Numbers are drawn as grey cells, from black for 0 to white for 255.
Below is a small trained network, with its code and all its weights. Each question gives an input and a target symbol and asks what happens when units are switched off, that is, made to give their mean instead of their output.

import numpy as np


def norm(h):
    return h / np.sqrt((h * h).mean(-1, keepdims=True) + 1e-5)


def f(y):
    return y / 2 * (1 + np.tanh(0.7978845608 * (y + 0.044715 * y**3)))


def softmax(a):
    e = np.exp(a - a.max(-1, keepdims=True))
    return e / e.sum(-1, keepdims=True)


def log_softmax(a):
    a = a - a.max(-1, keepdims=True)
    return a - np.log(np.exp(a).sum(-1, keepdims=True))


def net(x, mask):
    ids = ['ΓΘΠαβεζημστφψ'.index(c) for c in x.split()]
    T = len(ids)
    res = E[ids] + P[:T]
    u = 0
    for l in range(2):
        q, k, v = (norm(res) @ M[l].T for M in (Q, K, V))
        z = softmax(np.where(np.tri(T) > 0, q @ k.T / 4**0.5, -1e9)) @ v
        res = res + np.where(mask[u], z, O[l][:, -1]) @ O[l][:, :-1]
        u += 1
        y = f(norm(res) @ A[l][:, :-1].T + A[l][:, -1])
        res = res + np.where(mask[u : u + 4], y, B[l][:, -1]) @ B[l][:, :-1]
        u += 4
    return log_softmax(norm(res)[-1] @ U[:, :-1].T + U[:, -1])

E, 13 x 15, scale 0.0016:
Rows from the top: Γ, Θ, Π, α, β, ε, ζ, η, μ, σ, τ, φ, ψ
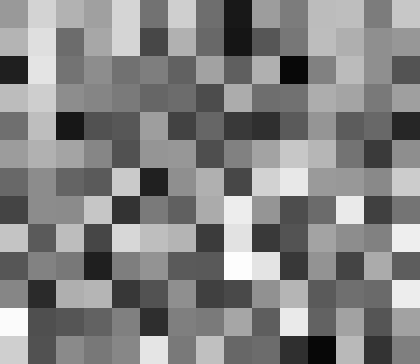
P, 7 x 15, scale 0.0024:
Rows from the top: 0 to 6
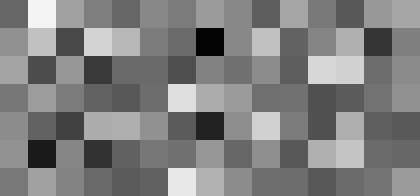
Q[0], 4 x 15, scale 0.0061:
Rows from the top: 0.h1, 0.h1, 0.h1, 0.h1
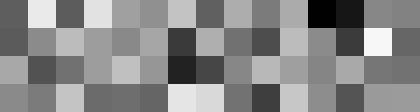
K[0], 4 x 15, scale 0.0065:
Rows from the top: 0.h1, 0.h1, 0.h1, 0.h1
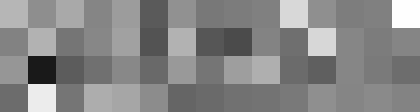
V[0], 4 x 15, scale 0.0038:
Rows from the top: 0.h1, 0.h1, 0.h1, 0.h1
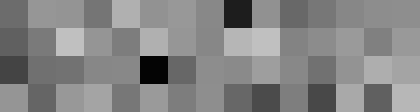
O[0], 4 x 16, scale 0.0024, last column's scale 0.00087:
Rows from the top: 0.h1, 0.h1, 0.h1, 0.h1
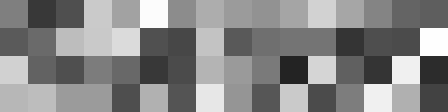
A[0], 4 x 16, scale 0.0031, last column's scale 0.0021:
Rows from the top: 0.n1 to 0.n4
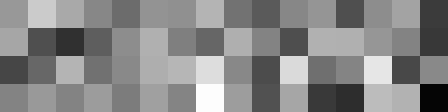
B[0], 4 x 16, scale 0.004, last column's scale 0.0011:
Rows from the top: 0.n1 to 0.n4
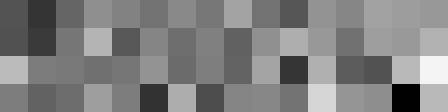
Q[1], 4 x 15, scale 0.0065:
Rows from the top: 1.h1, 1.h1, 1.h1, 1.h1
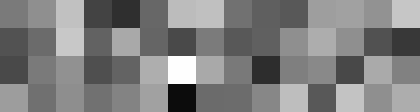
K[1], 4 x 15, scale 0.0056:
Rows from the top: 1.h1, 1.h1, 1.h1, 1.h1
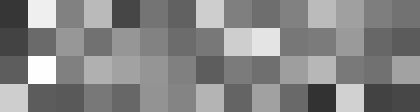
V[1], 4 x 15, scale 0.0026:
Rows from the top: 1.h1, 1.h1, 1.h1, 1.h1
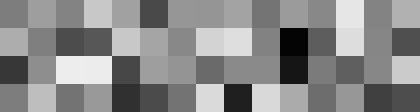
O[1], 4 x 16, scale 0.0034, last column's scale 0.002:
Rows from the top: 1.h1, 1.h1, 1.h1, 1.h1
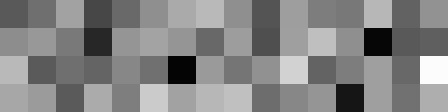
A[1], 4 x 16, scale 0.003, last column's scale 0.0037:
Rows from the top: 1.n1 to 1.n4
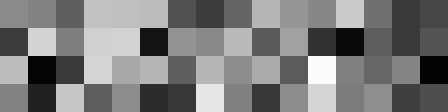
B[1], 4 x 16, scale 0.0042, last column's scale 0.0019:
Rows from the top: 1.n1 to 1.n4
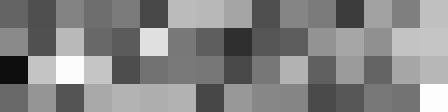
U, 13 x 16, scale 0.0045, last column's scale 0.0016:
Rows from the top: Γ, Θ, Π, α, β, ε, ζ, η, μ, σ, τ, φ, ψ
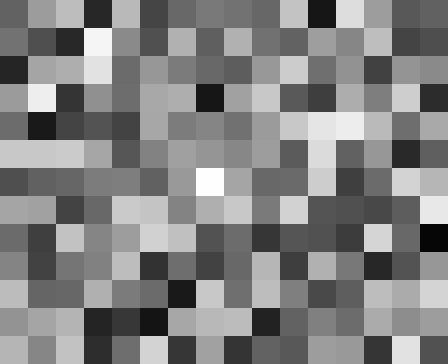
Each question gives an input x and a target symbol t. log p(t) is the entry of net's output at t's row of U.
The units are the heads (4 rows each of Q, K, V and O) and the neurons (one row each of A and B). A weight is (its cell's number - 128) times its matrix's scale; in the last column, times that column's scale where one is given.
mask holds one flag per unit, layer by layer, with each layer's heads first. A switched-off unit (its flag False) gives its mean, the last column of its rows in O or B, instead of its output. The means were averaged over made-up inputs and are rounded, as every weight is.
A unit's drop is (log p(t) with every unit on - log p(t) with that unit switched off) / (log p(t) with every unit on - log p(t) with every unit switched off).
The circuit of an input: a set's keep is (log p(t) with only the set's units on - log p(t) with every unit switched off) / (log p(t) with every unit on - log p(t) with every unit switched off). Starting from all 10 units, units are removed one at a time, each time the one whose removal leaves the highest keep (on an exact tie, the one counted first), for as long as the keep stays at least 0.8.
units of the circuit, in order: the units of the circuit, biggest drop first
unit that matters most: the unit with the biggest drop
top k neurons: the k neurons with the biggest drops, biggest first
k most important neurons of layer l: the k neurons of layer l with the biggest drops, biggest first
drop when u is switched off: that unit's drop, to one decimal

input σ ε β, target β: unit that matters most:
0.h1
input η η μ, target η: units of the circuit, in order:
[1.n4 1.h1]
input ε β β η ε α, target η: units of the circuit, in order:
[1.h1 1.n4]
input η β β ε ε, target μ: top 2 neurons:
[1.n2 1.n1]
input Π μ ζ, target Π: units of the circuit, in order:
[0.h1 1.n3]
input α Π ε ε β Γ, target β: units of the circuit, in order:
[0.h1 0.n2]
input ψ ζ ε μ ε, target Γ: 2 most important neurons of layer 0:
[0.n3 0.n1]
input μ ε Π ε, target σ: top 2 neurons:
[0.n3 0.n4]
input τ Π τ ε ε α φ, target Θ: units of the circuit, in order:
[0.n4 0.h1 1.n4]
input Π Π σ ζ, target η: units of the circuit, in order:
[1.h1 1.n4 0.h1]
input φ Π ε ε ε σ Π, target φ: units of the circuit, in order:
[0.h1 1.n4]
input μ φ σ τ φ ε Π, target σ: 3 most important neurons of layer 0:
[0.n3 0.n4 0.n1]
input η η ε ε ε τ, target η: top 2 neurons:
[1.n4 0.n2]
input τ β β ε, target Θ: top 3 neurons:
[0.n4 0.n1 1.n4]
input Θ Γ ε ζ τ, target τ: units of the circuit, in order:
[0.h1 1.h1]
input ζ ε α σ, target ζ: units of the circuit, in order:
[0.h1]
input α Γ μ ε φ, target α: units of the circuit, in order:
[1.h1 0.h1]
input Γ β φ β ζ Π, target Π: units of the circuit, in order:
[1.n3 0.h1]
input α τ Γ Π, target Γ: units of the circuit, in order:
[1.h1 0.n1]
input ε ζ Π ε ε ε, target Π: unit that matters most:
1.n3
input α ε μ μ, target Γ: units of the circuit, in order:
[1.h1 0.n1]
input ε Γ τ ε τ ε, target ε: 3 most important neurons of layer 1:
[1.n2 1.n4 1.n1]
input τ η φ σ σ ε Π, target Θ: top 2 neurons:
[0.n4 0.n1]
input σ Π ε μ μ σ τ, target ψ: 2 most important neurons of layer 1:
[1.n2 1.n4]
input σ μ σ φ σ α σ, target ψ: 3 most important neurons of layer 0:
[0.n3 0.n1 0.n4]
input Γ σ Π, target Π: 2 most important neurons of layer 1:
[1.n3 1.n4]
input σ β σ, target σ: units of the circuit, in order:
[0.h1]
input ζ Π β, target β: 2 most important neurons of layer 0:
[0.n2 0.n3]
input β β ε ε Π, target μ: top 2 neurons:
[1.n2 1.n1]
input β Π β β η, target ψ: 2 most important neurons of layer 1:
[1.n2 1.n4]
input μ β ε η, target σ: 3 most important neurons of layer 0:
[0.n3 0.n4 0.n1]
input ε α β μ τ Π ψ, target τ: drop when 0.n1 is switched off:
0.1
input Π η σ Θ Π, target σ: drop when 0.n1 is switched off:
0.0
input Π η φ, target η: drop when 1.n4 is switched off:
0.3
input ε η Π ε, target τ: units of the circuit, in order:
[1.h1]
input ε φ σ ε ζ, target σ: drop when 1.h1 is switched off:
0.2
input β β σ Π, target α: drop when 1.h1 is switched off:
0.2
